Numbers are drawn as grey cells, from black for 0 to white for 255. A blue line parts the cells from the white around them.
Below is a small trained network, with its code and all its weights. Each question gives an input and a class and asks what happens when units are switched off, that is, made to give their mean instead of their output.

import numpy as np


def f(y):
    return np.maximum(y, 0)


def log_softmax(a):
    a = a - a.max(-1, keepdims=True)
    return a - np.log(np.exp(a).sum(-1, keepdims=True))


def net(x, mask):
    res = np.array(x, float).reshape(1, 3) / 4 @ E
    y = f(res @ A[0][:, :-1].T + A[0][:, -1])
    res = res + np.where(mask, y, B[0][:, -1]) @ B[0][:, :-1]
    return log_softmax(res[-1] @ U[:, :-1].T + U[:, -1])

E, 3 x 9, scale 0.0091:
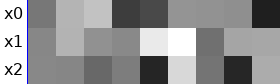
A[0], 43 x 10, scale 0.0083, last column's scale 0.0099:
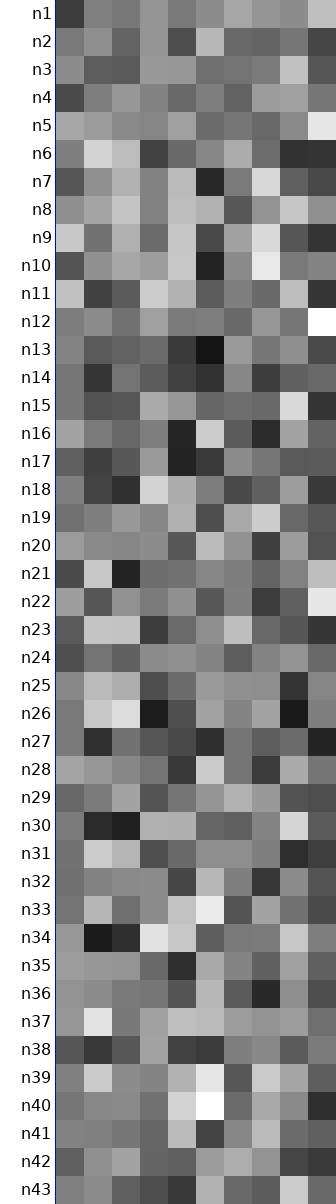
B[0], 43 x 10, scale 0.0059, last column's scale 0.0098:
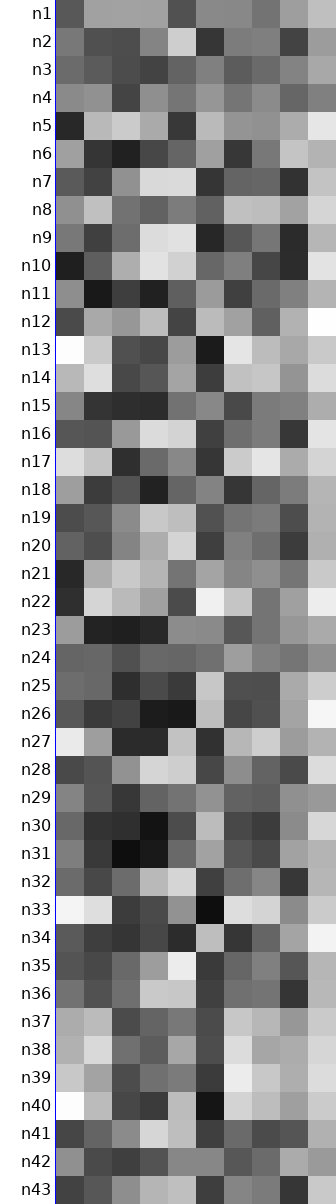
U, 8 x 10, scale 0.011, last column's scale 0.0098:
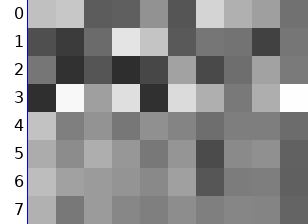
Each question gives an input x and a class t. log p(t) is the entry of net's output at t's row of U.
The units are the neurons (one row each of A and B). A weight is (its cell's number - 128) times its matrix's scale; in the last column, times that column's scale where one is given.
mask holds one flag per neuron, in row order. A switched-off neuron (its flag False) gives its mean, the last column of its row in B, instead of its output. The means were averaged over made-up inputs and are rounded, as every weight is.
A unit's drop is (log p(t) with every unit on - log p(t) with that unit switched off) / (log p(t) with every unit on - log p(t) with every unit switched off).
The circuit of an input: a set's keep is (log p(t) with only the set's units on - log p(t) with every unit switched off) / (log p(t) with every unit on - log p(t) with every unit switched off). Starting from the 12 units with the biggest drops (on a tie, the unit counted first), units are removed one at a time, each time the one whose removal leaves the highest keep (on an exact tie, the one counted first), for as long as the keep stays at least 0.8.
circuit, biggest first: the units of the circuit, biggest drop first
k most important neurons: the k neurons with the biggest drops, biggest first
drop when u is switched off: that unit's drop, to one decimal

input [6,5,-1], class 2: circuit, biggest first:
n26
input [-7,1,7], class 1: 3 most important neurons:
n16; n28; n43
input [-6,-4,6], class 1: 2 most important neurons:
n16; n26
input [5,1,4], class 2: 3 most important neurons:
n26; n10; n25
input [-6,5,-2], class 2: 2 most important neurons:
n34; n30
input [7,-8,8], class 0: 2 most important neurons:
n14; n17
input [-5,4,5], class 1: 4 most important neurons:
n26; n16; n28; n43
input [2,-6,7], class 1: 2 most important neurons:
n16; n28
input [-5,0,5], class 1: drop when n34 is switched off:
-0.1
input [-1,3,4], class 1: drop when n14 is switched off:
0.1
